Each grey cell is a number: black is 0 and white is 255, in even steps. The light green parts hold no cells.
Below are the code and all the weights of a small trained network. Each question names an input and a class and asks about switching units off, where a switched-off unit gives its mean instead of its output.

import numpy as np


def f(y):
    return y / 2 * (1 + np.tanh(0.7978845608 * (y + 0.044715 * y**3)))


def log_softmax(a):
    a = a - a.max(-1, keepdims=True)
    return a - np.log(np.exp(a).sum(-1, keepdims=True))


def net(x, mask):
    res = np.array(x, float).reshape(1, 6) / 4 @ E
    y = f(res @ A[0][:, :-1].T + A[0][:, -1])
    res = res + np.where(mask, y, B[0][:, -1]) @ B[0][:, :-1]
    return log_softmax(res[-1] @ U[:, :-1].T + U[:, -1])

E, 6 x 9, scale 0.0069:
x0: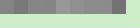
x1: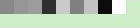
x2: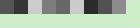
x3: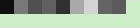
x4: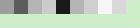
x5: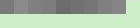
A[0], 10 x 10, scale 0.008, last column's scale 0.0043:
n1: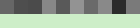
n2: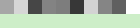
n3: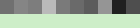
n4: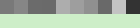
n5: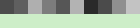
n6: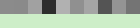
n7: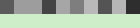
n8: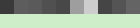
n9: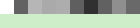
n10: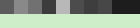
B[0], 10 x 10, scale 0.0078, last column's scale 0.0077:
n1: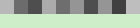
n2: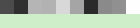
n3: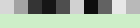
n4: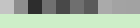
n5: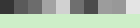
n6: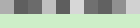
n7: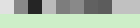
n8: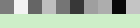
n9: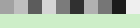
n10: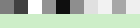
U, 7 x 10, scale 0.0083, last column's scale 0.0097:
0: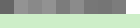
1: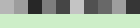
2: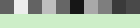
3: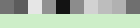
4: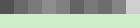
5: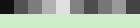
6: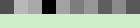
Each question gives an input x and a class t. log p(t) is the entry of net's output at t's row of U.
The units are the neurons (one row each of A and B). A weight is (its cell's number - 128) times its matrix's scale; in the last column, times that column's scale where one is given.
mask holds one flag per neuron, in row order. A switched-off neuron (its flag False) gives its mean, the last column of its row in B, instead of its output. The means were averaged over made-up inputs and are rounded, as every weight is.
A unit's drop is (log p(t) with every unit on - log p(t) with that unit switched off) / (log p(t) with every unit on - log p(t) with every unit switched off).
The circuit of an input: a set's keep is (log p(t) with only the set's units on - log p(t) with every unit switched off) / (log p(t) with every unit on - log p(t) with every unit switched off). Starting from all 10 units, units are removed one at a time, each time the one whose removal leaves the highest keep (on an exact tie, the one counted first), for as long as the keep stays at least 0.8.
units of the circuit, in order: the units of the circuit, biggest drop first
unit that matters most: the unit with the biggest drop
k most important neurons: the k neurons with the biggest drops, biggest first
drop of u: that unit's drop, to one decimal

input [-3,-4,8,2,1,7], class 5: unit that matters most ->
n5
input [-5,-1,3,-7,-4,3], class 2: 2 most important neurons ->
n9, n2
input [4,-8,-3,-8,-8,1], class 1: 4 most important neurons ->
n3, n8, n1, n5
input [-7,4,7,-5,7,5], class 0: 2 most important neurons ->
n10, n2
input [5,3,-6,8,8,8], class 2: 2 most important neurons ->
n8, n10
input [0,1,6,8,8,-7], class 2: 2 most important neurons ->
n8, n10
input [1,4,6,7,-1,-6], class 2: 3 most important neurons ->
n8, n2, n3
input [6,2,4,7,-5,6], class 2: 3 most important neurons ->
n8, n2, n3
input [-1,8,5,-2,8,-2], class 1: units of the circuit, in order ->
n10, n7
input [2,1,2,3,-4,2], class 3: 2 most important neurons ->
n10, n9
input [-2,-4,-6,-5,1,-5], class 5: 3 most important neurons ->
n2, n10, n8
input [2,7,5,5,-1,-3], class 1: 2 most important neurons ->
n7, n6
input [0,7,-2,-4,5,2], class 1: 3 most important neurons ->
n10, n7, n4
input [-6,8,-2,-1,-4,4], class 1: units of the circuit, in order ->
n7
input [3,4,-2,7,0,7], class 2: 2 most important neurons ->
n8, n3
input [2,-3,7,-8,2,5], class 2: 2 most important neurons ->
n9, n2
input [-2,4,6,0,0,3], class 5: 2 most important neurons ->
n5, n10
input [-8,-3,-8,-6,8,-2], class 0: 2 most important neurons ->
n10, n2
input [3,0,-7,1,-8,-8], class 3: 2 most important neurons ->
n10, n5
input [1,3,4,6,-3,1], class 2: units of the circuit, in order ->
n8
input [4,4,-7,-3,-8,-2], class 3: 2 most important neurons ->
n10, n5
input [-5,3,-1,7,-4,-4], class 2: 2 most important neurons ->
n8, n3
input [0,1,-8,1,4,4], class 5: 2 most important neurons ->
n2, n10
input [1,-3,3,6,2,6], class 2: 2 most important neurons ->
n8, n2
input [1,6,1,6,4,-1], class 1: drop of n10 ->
0.4
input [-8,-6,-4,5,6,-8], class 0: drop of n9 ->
0.2
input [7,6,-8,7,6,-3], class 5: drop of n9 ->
0.3
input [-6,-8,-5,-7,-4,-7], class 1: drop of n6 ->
-0.1
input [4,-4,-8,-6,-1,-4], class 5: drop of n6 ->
0.0
